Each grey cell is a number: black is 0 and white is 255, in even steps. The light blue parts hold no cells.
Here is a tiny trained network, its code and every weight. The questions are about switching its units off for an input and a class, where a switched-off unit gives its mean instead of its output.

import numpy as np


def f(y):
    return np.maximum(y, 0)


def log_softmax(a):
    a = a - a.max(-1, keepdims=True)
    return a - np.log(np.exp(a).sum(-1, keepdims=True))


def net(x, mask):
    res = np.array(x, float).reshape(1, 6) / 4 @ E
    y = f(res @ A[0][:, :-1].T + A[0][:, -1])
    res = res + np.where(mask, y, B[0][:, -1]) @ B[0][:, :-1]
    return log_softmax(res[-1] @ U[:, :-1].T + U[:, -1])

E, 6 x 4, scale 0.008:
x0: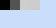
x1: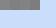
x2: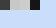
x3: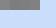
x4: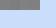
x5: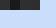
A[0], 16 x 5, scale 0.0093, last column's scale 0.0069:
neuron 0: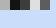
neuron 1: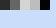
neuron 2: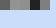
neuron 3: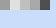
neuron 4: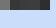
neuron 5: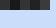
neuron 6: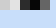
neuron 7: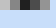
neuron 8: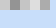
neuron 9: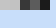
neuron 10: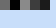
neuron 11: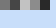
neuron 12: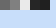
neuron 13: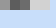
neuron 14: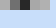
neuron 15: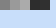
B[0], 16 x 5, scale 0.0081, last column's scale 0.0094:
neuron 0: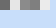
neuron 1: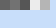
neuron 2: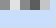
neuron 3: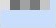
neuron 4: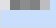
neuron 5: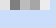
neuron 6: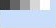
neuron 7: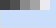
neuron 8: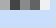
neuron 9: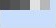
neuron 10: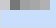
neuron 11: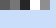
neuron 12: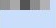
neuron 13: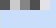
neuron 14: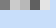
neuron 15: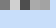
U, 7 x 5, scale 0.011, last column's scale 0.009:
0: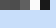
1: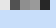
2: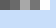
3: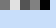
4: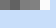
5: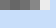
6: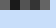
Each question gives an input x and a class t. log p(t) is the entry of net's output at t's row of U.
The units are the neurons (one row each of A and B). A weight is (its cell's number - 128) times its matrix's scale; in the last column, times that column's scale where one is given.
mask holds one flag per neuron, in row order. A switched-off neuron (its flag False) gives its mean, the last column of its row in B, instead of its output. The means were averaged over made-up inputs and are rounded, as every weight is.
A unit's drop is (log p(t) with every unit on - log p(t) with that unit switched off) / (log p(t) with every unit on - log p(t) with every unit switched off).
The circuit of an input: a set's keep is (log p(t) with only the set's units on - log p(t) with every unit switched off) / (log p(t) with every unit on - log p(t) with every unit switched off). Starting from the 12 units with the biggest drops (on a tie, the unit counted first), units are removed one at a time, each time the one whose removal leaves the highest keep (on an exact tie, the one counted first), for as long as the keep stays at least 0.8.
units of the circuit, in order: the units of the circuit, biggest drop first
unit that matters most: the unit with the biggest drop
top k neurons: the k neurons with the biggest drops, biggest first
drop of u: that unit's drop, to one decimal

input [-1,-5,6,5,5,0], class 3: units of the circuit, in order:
neuron 2; neuron 15
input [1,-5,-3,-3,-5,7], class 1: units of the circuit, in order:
neuron 5; neuron 4
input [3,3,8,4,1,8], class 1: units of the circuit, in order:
neuron 5; neuron 10
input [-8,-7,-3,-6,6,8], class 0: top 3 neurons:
neuron 6; neuron 7; neuron 9
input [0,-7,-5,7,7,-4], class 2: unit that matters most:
neuron 8
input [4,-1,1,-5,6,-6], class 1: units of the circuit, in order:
neuron 3; neuron 8
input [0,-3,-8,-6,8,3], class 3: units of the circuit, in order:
neuron 0; neuron 13
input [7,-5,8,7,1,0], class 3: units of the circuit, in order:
neuron 2; neuron 12
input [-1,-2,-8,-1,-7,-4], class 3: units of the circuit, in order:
neuron 0; neuron 13
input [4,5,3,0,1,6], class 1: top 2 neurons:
neuron 5; neuron 10
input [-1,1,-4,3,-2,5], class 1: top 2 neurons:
neuron 5; neuron 4
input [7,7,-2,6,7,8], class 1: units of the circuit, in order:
neuron 5; neuron 10
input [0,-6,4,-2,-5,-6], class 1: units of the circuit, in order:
neuron 3; neuron 13
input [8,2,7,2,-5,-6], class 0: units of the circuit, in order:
neuron 1
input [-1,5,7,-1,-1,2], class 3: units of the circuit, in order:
neuron 2; neuron 15
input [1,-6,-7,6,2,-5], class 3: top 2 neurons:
neuron 0; neuron 13
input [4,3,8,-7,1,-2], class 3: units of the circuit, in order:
neuron 12; neuron 2
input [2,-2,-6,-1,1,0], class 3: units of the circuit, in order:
neuron 0; neuron 13
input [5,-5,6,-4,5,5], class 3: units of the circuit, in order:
neuron 2; neuron 12
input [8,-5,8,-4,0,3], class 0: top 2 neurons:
neuron 1; neuron 11
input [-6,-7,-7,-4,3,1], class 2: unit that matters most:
neuron 14
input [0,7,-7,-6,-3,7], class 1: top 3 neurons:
neuron 5; neuron 4; neuron 10
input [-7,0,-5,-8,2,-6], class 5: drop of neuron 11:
0.1
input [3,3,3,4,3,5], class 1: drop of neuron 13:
0.1
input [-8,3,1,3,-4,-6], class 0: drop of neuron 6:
0.4
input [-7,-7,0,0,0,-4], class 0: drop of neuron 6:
0.3
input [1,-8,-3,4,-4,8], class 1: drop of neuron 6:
0.0
